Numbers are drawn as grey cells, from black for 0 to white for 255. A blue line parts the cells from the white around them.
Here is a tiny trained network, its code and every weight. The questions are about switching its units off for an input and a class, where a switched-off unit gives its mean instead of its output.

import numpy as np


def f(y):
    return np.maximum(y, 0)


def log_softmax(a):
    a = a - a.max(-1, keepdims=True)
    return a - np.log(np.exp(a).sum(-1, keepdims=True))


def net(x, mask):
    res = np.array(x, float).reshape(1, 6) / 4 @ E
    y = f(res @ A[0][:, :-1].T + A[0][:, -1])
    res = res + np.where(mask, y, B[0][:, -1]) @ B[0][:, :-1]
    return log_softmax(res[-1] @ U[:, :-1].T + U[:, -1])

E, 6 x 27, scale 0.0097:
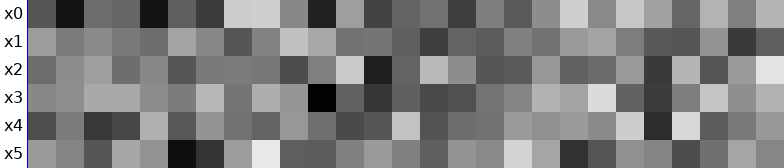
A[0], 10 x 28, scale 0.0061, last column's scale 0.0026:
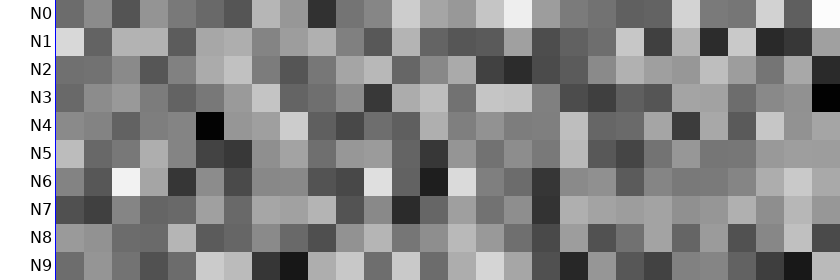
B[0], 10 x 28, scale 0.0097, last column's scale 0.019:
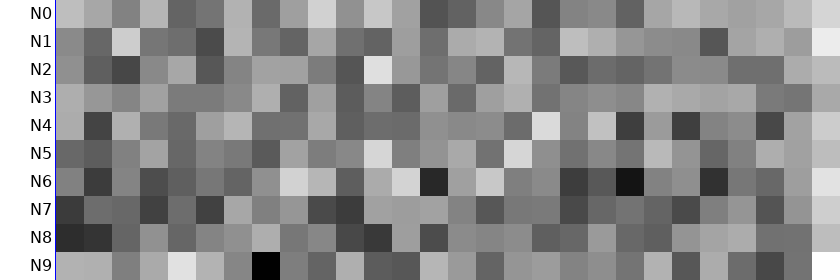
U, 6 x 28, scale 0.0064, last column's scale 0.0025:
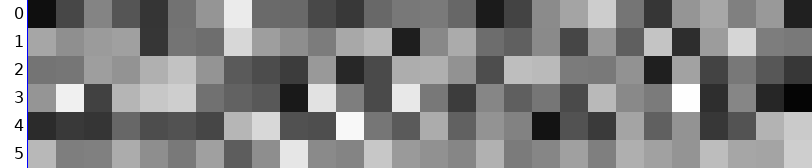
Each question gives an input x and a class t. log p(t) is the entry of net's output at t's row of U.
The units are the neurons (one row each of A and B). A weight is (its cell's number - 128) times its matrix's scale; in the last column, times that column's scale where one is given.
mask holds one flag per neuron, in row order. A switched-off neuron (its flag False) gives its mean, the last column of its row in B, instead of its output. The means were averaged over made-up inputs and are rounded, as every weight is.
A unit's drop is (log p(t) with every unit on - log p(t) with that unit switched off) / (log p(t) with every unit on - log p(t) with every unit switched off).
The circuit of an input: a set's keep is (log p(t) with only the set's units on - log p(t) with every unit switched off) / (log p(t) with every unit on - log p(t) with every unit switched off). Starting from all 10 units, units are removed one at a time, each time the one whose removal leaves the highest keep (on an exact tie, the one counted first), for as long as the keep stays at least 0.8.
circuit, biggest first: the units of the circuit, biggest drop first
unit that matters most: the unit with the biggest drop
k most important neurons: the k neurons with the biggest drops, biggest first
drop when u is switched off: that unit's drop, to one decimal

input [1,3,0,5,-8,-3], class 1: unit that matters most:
N1
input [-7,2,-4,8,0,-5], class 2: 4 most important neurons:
N0; N9; N6; N1
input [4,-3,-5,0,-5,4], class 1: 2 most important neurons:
N9; N4
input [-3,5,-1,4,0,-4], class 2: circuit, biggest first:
N0; N6
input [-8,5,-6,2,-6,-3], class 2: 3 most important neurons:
N9; N1; N0
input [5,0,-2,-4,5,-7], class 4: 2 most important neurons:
N2; N7
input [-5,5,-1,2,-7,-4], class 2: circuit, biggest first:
N9; N0
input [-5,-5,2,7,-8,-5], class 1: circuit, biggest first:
N6; N4
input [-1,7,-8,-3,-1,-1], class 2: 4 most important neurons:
N9; N0; N6; N1
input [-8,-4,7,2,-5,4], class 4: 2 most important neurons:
N1; N9
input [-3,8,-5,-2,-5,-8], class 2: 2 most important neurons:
N9; N1
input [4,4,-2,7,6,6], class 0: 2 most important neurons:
N6; N9
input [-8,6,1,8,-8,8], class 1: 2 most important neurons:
N9; N4
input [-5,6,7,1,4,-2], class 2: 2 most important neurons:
N6; N0
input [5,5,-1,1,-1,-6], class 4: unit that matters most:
N2
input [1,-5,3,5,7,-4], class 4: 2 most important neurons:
N2; N1
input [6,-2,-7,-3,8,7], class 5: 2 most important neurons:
N0; N6
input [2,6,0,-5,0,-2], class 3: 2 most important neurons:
N6; N4
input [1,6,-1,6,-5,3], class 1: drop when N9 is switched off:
0.4
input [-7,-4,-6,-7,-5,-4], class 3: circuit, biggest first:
N9
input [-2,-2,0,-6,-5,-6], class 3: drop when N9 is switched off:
0.7
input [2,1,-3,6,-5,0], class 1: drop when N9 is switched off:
0.2
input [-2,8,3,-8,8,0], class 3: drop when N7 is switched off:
0.0
